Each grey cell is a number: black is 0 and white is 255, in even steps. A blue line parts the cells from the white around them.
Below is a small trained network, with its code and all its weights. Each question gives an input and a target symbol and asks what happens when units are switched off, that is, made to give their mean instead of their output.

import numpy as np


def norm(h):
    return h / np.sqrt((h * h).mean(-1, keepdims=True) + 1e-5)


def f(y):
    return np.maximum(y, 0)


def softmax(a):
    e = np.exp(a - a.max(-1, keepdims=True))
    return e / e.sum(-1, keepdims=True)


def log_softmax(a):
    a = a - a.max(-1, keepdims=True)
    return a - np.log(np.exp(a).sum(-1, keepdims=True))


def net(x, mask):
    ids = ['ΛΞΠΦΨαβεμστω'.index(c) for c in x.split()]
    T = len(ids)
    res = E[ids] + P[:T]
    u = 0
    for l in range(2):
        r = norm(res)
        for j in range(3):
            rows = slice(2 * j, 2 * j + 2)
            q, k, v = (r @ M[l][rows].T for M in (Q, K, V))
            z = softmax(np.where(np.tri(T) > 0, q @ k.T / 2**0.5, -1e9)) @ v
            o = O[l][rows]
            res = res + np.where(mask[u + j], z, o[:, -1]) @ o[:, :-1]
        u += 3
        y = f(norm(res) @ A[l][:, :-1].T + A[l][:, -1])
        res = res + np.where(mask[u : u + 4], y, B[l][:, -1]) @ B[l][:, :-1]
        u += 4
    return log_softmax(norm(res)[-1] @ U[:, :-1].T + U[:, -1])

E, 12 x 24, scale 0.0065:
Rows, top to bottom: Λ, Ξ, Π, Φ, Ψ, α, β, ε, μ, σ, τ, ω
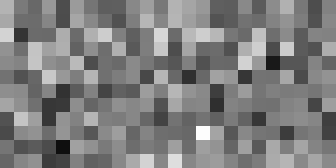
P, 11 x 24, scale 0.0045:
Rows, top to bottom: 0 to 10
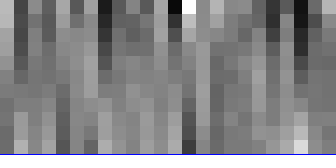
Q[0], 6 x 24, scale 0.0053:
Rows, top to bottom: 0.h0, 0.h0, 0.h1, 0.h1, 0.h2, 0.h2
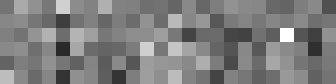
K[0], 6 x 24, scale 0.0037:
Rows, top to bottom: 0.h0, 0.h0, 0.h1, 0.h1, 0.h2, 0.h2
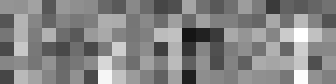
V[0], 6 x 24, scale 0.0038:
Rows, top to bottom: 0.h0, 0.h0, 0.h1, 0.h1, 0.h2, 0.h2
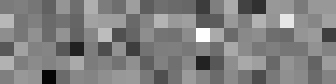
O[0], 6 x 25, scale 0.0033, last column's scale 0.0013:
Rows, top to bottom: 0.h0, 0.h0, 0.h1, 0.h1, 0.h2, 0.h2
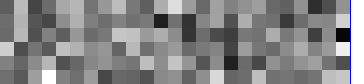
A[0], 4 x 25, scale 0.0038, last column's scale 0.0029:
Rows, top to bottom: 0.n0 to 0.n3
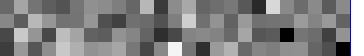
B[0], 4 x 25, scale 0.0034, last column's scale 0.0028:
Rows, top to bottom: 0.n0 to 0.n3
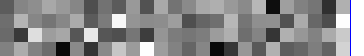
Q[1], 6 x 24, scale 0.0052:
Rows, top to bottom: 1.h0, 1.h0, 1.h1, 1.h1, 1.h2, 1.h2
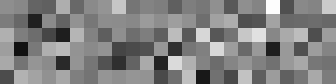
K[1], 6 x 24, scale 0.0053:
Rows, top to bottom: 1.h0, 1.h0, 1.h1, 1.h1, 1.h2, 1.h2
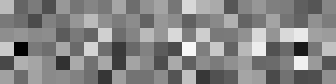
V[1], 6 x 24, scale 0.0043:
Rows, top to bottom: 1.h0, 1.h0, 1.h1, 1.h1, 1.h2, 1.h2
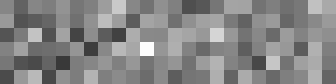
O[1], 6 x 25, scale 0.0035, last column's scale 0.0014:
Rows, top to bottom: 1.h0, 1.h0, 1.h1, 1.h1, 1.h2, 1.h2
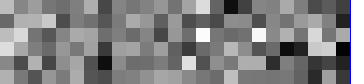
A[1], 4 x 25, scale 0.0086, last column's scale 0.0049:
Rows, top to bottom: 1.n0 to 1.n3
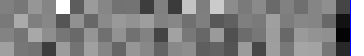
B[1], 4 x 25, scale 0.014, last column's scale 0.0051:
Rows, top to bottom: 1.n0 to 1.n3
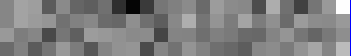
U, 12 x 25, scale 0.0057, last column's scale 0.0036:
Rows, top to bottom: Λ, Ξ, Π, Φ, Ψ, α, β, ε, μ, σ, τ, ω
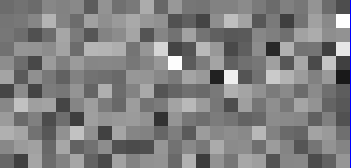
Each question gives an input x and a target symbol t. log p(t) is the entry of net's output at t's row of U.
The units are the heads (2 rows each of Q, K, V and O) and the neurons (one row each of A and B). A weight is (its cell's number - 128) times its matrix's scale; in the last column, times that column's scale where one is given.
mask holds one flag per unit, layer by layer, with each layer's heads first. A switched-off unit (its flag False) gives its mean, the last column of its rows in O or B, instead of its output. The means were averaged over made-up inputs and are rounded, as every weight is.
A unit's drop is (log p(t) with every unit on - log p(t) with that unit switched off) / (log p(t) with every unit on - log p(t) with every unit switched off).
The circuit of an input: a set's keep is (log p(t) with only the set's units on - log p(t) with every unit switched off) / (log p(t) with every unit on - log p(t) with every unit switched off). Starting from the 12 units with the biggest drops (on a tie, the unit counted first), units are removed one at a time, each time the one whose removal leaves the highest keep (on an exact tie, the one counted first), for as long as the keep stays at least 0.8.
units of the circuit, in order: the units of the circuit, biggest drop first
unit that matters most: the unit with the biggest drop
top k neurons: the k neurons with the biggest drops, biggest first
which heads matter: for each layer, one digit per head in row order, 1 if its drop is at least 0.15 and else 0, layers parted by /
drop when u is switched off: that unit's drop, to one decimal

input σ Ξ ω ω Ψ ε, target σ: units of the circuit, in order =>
[1.h1]
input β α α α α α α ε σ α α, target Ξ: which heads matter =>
100 / 010
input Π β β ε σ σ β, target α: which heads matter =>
100 / 000
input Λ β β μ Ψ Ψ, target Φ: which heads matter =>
101 / 101
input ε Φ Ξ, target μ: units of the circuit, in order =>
[1.h2; 0.h2; 1.n2; 1.n0]
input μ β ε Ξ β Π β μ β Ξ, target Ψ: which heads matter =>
001 / 000
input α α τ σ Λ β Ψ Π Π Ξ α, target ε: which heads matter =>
011 / 000
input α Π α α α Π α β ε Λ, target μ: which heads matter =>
001 / 000
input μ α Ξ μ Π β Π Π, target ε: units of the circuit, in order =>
[1.h0; 0.h1; 1.n1; 1.n0]
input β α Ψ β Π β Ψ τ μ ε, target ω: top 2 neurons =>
[0.n2; 1.n0]
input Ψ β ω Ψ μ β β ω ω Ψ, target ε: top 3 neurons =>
[1.n1; 1.n0; 0.n3]
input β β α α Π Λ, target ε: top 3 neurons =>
[0.n0; 1.n0; 1.n1]
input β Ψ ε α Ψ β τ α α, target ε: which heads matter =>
110 / 000
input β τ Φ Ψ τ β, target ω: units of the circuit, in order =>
[1.h2; 1.n0]
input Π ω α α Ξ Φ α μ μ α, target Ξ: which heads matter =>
101 / 010
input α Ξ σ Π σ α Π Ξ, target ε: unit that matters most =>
1.h2
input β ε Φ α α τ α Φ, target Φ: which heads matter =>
001 / 001
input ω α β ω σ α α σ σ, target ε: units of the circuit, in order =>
[1.n1; 0.h1]
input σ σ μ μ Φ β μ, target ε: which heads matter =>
101 / 000
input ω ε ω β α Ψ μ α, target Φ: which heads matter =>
110 / 000
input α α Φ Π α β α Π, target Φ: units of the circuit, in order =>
[1.h0; 1.n0; 0.h2]
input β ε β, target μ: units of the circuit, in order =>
[0.h2; 1.n2; 1.h2; 1.n0]
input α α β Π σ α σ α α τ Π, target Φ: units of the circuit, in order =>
[1.h0; 1.n0]
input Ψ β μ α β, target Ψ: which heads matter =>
000 / 001
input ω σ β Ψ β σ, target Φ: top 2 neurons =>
[1.n0; 0.n2]
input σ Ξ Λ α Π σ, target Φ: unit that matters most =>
0.n2
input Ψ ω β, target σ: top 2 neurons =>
[1.n0; 0.n1]
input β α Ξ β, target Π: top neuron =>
[1.n3]
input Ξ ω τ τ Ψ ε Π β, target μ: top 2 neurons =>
[1.n2; 1.n0]
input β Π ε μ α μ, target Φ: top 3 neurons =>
[0.n2; 0.n3; 1.n0]
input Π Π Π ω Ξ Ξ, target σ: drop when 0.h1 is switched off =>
0.0
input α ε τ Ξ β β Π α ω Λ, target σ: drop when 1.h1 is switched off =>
0.4
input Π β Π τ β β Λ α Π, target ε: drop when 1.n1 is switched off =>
0.7
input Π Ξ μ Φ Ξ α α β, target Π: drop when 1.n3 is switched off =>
0.3
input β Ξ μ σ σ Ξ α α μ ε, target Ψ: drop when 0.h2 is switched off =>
0.3
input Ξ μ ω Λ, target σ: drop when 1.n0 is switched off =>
0.2
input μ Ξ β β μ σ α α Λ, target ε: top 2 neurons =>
[1.n0; 1.n1]
